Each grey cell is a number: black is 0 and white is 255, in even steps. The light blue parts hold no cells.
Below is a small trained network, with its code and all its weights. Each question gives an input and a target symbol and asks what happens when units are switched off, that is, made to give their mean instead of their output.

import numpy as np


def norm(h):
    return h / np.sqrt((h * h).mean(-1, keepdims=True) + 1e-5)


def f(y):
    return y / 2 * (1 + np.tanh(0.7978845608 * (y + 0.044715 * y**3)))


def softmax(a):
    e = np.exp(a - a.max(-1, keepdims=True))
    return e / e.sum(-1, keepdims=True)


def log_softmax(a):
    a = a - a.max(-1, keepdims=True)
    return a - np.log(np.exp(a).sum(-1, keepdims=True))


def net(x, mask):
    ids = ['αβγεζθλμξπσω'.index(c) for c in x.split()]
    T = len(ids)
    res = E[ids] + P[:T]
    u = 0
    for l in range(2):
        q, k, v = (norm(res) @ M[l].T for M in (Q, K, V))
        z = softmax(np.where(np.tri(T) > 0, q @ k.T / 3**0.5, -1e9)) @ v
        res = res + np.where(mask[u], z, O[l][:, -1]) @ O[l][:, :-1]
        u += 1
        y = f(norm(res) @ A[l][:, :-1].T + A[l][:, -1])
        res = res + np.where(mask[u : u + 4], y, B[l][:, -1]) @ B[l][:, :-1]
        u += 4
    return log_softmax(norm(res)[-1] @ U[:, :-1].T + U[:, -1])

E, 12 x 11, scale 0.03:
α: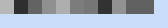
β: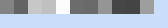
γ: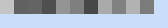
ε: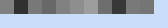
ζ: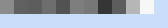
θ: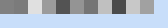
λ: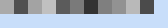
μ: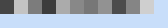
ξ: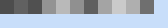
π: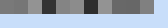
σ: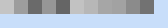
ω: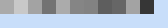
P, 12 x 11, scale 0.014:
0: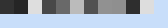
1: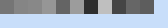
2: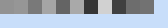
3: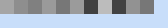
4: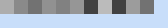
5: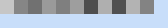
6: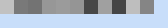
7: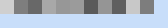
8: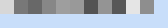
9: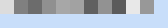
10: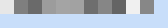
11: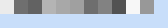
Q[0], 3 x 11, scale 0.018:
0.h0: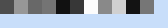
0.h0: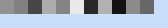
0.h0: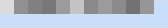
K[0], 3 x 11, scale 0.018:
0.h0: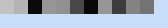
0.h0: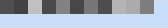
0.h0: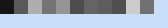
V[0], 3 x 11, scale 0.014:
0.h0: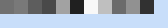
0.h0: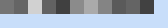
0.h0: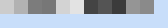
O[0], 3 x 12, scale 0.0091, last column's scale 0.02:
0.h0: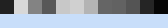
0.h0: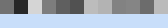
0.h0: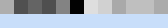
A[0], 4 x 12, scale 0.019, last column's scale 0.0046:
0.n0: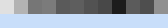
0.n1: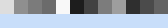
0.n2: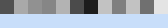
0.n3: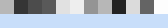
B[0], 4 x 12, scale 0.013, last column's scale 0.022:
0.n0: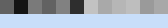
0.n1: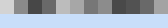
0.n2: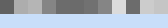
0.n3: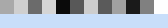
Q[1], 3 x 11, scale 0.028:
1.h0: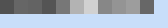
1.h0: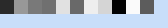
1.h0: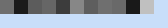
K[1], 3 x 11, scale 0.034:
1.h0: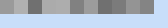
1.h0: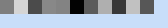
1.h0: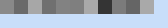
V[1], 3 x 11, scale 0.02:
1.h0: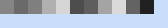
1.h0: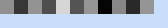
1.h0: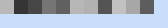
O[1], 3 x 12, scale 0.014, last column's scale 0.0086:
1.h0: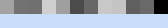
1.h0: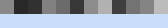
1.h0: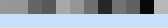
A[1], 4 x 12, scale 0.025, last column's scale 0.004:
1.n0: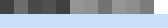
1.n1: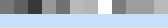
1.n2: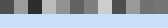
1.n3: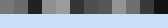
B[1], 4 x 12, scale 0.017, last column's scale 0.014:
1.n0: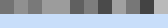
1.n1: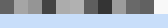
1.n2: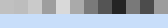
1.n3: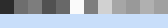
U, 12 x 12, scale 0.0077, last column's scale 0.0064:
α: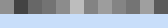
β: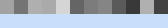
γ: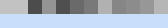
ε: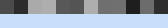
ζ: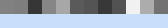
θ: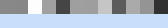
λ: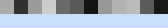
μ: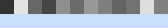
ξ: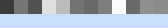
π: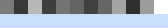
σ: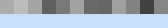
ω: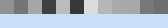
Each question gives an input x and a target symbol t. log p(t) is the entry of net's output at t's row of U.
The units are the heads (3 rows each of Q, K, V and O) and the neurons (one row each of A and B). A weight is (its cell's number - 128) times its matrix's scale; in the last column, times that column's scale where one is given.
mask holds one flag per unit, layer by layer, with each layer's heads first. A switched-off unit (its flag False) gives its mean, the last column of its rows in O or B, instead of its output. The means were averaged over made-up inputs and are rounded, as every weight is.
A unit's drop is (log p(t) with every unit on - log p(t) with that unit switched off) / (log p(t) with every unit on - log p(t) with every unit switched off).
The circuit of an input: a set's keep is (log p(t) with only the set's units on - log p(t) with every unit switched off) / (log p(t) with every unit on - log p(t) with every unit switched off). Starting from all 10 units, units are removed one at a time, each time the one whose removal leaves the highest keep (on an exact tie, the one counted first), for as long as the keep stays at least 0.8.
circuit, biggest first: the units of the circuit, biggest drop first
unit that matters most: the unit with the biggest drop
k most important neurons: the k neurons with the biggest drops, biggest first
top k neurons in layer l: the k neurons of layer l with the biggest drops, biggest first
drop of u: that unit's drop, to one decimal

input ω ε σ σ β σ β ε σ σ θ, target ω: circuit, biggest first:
0.h0
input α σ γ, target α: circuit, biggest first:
1.h0; 1.n3
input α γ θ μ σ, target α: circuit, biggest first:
1.h0; 1.n3; 0.n2
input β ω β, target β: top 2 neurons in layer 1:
1.n2; 1.n1
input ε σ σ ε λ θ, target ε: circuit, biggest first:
1.h0; 0.h0
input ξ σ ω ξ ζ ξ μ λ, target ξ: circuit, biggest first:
0.h0; 0.n0; 1.h0
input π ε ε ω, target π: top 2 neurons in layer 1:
1.n1; 1.n2
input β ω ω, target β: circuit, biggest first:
1.h0; 1.n2
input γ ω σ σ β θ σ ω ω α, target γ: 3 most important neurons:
1.n1; 0.n0; 0.n3
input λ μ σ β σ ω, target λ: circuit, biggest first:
0.h0; 0.n3
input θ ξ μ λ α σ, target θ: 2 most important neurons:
0.n0; 0.n1
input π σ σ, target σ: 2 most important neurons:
1.n1; 0.n2
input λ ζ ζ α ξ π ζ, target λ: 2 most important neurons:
0.n3; 1.n1
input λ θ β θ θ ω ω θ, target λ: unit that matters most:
0.h0
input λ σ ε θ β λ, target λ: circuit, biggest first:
0.n3; 0.h0
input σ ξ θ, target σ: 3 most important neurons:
0.n2; 0.n3; 0.n0
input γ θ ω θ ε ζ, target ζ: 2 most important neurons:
0.n3; 1.n0
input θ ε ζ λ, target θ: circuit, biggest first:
1.h0; 1.n1
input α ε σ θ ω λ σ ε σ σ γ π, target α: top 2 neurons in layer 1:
1.n3; 1.n2
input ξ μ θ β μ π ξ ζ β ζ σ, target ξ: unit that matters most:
0.h0
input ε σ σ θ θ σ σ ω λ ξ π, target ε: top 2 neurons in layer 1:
1.n1; 1.n0
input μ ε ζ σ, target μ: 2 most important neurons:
1.n1; 0.n0
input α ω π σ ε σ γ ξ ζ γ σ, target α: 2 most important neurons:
1.n3; 0.n2
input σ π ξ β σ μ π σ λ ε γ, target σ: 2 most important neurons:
0.n2; 0.n0
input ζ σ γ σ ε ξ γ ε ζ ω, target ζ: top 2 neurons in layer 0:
0.n0; 0.n3
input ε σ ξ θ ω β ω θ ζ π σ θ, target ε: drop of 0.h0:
0.5
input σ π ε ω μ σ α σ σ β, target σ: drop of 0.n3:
0.1
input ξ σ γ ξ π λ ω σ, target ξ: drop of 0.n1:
0.2
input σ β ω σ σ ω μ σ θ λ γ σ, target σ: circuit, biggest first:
1.h0
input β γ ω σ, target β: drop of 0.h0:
0.0
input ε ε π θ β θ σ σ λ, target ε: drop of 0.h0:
0.7
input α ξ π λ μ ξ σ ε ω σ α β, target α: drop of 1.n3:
0.7
